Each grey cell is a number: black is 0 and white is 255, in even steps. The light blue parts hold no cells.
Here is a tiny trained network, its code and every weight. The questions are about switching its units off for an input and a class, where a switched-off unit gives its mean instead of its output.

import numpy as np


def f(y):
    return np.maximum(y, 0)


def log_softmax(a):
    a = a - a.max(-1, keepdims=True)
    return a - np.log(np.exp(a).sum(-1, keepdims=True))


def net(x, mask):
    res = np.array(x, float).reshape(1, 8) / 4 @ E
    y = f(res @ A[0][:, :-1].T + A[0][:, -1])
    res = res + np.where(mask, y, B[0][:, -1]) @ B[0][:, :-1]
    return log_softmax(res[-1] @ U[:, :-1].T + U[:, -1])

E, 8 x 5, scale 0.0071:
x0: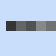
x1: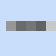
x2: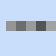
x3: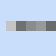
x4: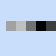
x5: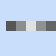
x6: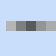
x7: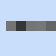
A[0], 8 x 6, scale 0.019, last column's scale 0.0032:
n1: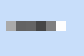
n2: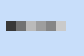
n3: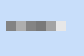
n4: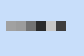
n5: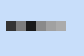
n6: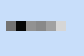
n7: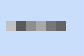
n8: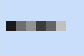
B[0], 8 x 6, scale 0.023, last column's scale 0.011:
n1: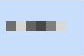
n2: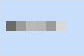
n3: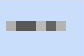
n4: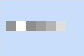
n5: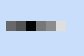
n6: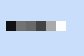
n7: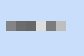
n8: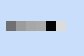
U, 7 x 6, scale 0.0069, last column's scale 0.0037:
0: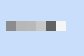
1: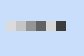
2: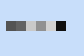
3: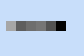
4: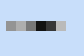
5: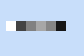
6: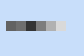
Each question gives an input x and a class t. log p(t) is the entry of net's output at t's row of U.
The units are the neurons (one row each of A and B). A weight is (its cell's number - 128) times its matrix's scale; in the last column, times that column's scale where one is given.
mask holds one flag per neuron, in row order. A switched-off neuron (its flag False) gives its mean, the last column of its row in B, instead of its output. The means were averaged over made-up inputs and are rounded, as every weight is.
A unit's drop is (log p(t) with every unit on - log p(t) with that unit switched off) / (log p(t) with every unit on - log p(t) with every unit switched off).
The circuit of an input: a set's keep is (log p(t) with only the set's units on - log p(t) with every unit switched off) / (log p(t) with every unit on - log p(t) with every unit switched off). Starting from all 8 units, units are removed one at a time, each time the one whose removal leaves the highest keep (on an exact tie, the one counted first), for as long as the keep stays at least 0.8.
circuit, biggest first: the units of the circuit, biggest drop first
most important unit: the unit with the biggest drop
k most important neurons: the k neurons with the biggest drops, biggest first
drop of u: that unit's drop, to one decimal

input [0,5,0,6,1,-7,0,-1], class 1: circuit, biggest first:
[n4; n8]
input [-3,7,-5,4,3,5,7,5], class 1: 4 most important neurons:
[n8; n5; n6; n1]
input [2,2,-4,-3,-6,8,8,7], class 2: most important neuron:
[n2]
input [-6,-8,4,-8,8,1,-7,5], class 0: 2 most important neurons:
[n8; n6]
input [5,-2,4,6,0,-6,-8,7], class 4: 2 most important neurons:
[n8; n1]
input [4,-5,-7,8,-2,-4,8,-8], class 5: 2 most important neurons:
[n6; n1]
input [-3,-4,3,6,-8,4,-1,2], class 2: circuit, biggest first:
[n6; n2]
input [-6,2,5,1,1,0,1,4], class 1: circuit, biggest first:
[n8; n4]
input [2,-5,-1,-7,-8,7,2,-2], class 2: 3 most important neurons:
[n2; n6; n4]
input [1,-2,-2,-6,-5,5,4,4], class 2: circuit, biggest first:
[n2; n6]
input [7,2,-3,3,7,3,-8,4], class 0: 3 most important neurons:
[n8; n6; n5]
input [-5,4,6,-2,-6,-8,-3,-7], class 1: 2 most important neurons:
[n4; n8]
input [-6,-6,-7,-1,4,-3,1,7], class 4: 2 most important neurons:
[n2; n4]
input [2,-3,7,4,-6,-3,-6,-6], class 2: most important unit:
n5
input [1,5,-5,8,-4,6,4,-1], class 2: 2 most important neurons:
[n5; n8]
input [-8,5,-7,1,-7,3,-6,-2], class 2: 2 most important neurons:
[n8; n4]
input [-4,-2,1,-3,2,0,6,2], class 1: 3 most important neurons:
[n8; n6; n5]
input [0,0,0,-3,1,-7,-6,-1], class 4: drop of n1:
0.1
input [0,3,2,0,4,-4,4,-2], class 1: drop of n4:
0.2
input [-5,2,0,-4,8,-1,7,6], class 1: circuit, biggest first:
[n4]
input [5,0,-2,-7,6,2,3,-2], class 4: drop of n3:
-0.1
